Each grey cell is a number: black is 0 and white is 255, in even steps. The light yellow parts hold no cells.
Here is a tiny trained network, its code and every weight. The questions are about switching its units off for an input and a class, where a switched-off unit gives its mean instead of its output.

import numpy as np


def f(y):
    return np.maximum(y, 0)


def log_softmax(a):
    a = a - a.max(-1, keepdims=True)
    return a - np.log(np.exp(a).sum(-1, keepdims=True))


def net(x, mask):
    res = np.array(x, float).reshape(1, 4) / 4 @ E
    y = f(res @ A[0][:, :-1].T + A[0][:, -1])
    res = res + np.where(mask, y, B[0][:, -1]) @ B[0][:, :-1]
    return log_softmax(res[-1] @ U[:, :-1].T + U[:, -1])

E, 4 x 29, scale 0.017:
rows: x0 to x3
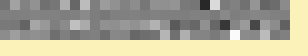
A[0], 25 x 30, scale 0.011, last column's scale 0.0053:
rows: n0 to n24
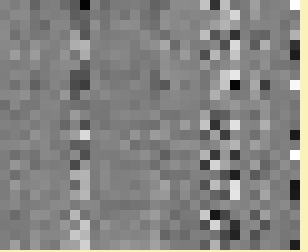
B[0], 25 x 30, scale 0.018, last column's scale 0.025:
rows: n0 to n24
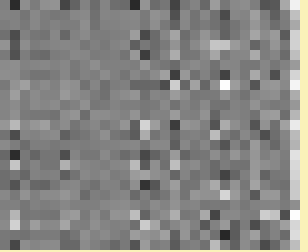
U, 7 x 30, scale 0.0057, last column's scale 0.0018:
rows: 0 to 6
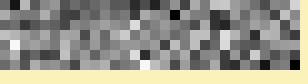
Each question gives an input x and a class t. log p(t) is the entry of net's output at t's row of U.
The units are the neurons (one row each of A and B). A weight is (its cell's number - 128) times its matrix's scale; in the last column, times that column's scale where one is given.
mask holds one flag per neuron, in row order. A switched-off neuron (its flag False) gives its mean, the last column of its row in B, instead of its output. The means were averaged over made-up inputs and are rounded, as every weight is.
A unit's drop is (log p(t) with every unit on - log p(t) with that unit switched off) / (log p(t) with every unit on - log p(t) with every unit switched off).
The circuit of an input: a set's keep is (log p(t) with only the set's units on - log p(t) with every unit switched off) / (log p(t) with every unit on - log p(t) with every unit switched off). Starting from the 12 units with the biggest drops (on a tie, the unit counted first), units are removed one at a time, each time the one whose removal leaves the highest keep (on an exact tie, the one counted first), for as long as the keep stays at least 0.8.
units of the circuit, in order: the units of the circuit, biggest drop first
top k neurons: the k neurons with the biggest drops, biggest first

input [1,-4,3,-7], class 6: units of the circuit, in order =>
[n22]
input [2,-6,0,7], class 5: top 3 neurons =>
[n0; n8; n7]
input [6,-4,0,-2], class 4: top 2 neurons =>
[n0; n16]
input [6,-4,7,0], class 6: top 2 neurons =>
[n8; n22]
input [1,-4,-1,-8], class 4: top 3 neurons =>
[n8; n22; n0]
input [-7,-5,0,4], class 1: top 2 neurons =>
[n0; n8]
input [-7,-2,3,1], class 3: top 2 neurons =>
[n12; n21]
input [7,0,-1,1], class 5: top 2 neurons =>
[n8; n18]
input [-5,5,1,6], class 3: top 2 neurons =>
[n21; n19]
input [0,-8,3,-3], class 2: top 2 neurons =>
[n0; n12]
